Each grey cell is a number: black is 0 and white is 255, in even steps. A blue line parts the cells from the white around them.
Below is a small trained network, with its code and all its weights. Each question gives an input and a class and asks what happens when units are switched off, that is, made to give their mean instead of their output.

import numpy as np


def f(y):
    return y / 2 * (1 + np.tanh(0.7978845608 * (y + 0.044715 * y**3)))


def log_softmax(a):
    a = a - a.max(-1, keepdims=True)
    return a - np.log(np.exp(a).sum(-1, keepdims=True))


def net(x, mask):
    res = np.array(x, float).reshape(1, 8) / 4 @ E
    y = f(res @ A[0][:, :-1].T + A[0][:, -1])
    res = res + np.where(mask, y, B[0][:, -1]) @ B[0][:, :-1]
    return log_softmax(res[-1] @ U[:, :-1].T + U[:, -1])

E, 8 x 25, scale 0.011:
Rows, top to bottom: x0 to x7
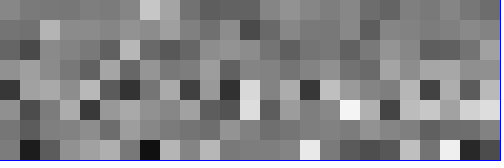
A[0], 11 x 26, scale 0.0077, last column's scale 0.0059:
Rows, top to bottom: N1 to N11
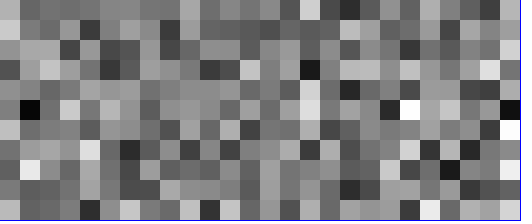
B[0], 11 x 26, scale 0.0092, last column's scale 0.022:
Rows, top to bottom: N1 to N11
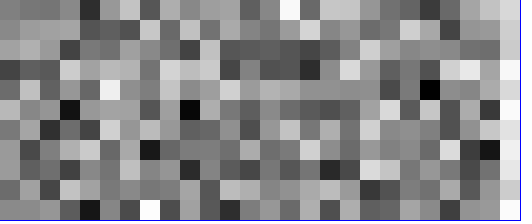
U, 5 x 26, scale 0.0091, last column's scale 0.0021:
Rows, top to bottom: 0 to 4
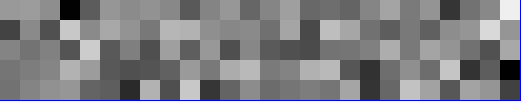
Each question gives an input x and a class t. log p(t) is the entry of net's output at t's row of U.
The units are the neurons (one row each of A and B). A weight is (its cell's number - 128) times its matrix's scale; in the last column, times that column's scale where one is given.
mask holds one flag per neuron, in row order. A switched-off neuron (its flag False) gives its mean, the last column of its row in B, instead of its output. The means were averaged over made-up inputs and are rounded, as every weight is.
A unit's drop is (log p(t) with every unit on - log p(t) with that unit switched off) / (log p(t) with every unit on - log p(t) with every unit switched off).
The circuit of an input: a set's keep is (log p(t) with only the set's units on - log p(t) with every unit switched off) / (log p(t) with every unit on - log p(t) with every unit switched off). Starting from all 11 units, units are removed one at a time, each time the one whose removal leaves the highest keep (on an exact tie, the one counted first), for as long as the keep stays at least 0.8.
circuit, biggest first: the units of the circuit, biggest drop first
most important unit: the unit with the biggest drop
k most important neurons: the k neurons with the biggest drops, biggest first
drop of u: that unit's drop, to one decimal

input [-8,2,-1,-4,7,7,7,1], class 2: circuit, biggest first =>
[N6 N7]
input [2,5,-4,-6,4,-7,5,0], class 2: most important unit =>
N9
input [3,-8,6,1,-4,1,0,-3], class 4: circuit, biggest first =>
[N6 N11]
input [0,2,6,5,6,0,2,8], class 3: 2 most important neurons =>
[N10 N8]
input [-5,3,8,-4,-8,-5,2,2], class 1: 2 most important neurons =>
[N5 N6]
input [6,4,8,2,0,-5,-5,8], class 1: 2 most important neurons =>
[N1 N5]
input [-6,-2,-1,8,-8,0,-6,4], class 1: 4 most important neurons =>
[N1 N5 N9 N3]
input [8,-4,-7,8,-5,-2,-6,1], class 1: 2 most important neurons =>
[N6 N1]
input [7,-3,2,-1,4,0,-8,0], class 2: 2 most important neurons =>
[N5 N1]
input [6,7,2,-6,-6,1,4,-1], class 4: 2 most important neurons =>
[N6 N11]
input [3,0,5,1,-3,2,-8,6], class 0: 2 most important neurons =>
[N6 N4]
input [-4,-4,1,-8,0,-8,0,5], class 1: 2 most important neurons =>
[N5 N1]
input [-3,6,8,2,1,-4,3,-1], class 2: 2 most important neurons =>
[N11 N7]
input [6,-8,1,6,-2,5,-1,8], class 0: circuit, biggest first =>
[N6]
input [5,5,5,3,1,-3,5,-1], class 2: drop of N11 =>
0.2
